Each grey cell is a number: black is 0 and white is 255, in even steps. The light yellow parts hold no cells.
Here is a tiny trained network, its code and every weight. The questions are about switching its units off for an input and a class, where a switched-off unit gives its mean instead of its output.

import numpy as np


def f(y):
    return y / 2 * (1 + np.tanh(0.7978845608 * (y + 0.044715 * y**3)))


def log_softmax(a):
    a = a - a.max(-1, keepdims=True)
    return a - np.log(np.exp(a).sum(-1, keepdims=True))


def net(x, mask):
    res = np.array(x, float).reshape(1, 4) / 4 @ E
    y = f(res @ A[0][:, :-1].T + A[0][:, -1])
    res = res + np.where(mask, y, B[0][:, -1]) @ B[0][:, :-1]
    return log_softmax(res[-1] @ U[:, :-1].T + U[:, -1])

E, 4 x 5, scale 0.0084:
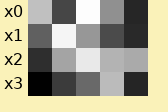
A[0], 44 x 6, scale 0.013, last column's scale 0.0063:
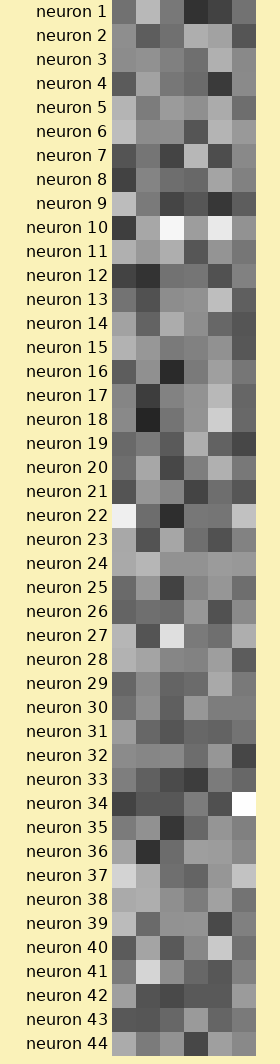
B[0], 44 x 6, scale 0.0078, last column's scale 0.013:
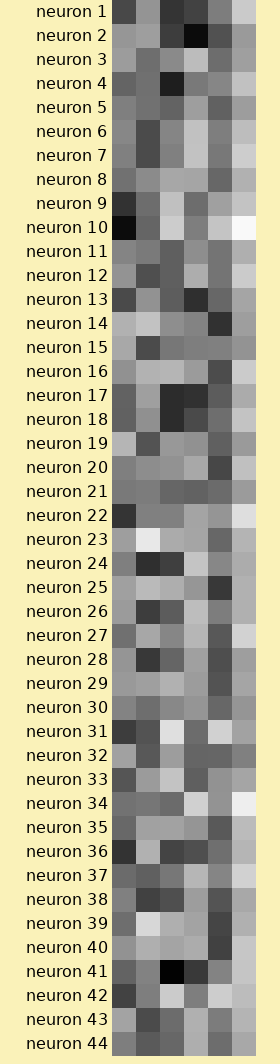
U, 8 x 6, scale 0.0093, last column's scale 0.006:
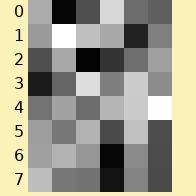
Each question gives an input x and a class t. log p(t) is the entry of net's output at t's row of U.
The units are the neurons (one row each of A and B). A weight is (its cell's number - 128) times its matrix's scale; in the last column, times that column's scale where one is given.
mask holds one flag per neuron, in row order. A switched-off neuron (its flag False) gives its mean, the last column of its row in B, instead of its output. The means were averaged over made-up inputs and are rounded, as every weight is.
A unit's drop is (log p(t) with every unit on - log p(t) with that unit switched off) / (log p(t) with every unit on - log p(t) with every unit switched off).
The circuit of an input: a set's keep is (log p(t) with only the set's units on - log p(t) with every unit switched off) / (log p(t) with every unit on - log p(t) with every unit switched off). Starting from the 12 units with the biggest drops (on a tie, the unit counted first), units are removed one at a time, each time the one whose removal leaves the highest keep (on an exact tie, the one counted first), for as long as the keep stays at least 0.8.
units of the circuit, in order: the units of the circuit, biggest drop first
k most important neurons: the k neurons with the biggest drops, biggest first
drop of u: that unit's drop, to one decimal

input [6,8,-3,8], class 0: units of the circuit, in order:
neuron 26
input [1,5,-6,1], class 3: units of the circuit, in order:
neuron 9; neuron 42
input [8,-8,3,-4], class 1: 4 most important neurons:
neuron 27; neuron 23; neuron 14; neuron 39
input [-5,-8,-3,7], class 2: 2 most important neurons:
neuron 36; neuron 18
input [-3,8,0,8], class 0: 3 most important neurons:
neuron 7; neuron 26; neuron 34
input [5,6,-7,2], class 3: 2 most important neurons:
neuron 9; neuron 42
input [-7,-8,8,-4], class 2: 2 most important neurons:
neuron 18; neuron 17
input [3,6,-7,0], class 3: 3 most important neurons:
neuron 9; neuron 42; neuron 31
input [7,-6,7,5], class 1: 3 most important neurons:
neuron 14; neuron 27; neuron 23
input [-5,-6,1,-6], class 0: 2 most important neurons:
neuron 6; neuron 3
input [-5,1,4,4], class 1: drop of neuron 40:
0.2
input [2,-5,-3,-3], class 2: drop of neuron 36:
0.1
